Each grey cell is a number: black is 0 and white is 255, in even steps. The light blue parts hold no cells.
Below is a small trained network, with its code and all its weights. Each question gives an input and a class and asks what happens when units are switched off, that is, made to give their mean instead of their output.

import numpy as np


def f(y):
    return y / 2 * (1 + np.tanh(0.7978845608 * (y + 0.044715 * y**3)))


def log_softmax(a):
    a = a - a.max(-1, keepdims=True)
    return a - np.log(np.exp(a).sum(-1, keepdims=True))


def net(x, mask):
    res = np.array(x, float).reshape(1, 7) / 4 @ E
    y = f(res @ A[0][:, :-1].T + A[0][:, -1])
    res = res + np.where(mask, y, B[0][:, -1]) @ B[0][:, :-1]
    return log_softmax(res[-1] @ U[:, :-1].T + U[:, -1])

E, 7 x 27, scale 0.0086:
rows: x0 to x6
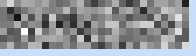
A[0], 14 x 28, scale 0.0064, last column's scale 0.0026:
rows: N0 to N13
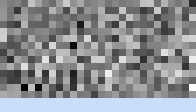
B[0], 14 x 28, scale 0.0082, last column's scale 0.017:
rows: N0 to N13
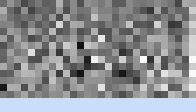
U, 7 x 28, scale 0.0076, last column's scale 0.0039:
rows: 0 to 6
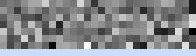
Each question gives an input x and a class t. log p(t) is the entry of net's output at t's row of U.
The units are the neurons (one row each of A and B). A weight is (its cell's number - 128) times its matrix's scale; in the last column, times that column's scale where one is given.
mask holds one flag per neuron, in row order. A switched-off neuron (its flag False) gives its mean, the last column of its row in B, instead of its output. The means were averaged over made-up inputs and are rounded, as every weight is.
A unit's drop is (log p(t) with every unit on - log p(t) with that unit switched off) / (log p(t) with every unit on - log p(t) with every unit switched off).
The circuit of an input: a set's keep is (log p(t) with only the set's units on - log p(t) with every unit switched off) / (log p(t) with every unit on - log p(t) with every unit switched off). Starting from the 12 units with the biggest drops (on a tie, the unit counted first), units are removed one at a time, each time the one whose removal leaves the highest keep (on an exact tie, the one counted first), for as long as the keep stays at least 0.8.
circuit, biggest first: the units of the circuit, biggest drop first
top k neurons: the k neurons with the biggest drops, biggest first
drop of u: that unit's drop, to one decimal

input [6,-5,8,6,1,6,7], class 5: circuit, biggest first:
[N9]
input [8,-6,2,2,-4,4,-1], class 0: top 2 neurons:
[N8 N9]
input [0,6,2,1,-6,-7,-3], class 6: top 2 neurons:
[N8 N5]
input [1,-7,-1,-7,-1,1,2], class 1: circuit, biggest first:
[N8 N12]
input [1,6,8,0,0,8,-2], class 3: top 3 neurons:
[N10 N6 N7]
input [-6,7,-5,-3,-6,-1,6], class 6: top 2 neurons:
[N5 N10]
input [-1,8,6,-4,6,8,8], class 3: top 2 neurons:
[N7 N10]
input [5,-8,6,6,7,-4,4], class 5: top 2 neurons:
[N9 N7]
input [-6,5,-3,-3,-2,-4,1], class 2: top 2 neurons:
[N8 N10]
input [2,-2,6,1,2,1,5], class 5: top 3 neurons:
[N9 N12 N7]
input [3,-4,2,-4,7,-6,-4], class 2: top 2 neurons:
[N3 N10]
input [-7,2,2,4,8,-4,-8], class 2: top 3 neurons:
[N8 N3 N9]
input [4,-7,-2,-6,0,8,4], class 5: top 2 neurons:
[N9 N12]
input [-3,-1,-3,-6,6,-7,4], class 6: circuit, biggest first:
[N5]
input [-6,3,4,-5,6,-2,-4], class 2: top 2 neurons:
[N8 N3]
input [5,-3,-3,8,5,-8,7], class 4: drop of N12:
0.3
